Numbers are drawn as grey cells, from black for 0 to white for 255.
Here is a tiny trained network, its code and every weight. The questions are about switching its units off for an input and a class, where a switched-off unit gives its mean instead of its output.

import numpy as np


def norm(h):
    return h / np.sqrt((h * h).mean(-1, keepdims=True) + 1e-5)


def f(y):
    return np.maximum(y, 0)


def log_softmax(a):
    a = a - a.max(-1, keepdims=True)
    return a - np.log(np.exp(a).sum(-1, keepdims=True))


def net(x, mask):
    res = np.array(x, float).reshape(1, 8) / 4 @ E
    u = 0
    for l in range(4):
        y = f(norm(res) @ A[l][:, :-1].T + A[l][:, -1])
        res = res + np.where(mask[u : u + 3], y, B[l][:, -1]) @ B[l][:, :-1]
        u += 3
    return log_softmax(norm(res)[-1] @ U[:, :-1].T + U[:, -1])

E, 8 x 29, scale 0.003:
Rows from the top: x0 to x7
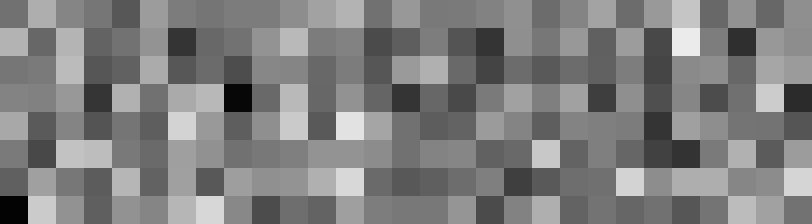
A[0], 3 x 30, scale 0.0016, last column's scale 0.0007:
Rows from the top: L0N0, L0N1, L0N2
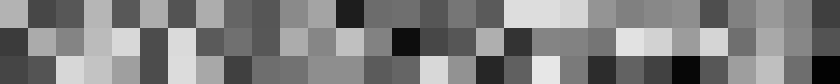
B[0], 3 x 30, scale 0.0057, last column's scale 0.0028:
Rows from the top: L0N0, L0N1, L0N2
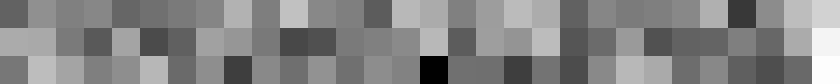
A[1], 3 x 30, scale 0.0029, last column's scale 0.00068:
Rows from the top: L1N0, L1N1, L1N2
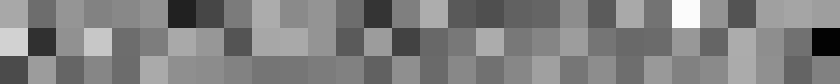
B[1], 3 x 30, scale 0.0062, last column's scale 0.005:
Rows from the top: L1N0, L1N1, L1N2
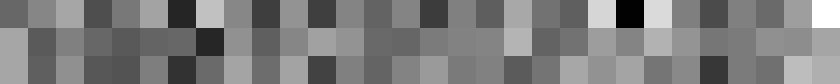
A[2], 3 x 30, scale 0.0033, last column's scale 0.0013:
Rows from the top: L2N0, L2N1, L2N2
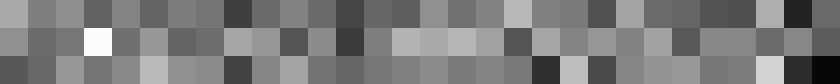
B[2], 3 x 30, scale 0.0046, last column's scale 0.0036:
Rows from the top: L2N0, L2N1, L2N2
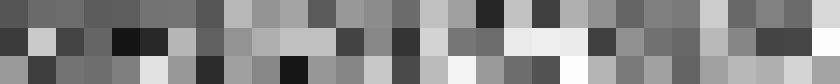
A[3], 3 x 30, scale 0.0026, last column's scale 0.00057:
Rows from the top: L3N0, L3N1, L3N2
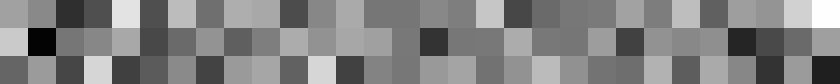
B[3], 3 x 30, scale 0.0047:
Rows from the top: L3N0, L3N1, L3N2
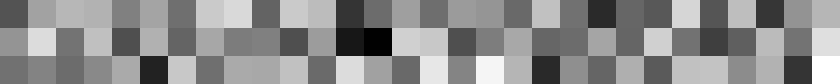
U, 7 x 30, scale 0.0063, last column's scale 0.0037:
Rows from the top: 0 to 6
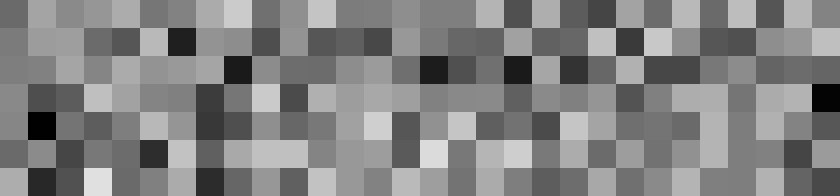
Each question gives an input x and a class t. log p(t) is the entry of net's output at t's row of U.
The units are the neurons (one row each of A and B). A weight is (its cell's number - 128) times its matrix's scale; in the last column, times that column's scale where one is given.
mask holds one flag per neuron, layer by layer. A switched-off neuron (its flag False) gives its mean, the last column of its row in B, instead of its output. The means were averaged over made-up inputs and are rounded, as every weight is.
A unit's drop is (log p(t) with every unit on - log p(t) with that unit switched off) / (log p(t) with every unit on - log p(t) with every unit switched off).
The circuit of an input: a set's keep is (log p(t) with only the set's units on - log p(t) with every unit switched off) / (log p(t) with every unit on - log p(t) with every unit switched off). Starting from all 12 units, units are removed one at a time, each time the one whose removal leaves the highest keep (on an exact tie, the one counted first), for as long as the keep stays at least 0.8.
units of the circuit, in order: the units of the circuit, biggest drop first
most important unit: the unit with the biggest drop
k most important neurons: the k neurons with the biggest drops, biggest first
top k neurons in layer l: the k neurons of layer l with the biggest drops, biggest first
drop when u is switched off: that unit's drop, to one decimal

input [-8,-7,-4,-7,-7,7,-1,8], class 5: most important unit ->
L2N1
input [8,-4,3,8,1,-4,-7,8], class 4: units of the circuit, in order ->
[L2N2; L1N0; L0N1]
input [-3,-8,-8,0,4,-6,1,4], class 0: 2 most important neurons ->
[L3N0; L2N1]
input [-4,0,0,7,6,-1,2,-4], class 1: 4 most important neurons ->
[L3N1; L3N2; L2N1; L1N1]
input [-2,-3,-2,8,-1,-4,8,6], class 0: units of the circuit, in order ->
[L3N0; L1N0; L2N1]
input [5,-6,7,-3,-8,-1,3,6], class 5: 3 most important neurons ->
[L1N0; L2N1; L3N2]
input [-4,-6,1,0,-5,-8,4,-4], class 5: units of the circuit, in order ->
[L2N1; L3N2]
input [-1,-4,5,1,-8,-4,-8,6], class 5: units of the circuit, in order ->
[L1N0; L2N1]
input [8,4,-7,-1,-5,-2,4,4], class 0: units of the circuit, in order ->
[L1N0; L3N1; L2N0]
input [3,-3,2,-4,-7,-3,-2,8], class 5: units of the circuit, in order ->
[L1N0; L3N2]
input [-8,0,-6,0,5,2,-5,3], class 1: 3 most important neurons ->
[L2N1; L3N1; L0N2]
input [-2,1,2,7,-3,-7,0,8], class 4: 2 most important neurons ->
[L2N2; L1N0]
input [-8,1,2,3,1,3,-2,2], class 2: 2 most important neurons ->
[L0N2; L1N0]
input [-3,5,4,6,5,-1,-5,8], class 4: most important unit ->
L2N2
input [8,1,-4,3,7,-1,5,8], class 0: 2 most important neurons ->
[L3N0; L1N0]
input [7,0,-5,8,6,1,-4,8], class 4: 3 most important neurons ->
[L1N0; L2N2; L2N0]
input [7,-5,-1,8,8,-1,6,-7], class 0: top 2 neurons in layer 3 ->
[L3N0; L3N2]
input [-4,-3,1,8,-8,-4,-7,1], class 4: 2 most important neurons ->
[L1N0; L2N2]
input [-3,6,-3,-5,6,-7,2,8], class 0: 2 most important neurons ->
[L1N0; L3N0]
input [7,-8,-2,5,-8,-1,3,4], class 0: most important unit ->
L1N0
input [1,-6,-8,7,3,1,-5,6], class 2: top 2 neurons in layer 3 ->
[L3N2; L3N1]
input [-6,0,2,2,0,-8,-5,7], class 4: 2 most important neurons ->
[L1N0; L2N2]
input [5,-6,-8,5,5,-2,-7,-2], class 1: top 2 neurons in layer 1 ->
[L1N1; L1N2]
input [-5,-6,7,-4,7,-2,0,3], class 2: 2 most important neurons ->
[L1N0; L3N2]
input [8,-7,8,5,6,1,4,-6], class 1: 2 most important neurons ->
[L3N2; L2N1]
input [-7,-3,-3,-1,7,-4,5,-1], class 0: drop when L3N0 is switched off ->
0.2
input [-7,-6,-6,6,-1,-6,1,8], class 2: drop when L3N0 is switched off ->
-0.1
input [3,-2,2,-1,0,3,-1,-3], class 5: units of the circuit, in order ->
[L1N0]
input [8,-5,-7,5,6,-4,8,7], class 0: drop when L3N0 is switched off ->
0.2
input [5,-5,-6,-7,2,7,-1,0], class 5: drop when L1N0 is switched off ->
0.0
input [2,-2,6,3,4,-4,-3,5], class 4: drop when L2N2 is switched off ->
0.2
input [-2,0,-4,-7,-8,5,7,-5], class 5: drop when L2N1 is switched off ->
0.1
